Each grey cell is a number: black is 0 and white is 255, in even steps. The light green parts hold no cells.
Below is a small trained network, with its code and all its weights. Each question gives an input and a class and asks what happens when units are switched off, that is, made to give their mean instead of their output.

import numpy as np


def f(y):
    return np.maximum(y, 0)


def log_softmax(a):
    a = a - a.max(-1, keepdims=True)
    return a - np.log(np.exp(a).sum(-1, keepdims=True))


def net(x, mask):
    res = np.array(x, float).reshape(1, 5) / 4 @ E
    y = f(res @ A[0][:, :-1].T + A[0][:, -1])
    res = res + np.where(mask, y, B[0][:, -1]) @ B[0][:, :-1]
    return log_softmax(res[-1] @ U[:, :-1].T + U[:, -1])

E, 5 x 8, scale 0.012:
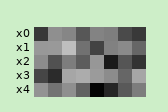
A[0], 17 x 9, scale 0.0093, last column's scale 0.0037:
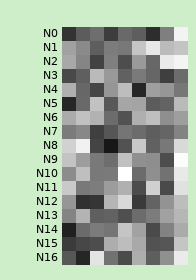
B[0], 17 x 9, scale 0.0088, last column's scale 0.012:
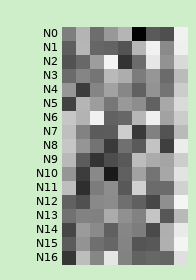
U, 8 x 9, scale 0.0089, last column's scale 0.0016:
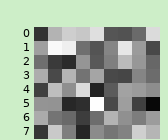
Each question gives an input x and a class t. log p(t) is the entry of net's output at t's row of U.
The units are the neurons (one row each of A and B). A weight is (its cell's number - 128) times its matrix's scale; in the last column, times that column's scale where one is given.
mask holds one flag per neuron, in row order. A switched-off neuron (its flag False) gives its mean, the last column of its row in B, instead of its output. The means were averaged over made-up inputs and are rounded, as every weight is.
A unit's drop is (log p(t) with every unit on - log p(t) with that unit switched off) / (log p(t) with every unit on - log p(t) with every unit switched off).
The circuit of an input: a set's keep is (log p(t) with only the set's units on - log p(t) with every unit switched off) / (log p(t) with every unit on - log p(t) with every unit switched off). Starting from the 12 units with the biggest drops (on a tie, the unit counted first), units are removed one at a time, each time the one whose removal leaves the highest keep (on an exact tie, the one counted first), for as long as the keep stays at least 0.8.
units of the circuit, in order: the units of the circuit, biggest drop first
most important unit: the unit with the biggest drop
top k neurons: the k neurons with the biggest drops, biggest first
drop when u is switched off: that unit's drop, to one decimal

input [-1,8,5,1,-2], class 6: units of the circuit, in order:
(N2, N11)
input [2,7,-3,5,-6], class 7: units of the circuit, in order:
(N2, N14)
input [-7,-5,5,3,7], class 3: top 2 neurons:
(N1, N12)
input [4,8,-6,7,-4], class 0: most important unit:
N16
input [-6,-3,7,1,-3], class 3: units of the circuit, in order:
(N1, N12)
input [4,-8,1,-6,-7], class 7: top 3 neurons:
(N14, N15, N10)
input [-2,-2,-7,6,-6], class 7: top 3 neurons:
(N14, N15, N10)
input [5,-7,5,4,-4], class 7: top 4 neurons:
(N10, N15, N14, N16)
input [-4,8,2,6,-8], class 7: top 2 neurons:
(N2, N8)
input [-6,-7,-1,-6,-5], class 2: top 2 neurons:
(N2, N4)
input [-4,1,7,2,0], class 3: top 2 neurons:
(N1, N2)
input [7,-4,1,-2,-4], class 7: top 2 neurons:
(N14, N5)
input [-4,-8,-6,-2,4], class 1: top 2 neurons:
(N1, N16)
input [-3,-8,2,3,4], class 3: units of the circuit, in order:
(N1)
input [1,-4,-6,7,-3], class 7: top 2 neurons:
(N14, N15)
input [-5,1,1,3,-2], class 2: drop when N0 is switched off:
0.2
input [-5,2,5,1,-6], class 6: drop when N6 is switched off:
-0.2
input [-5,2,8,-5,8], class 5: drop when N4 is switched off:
0.0
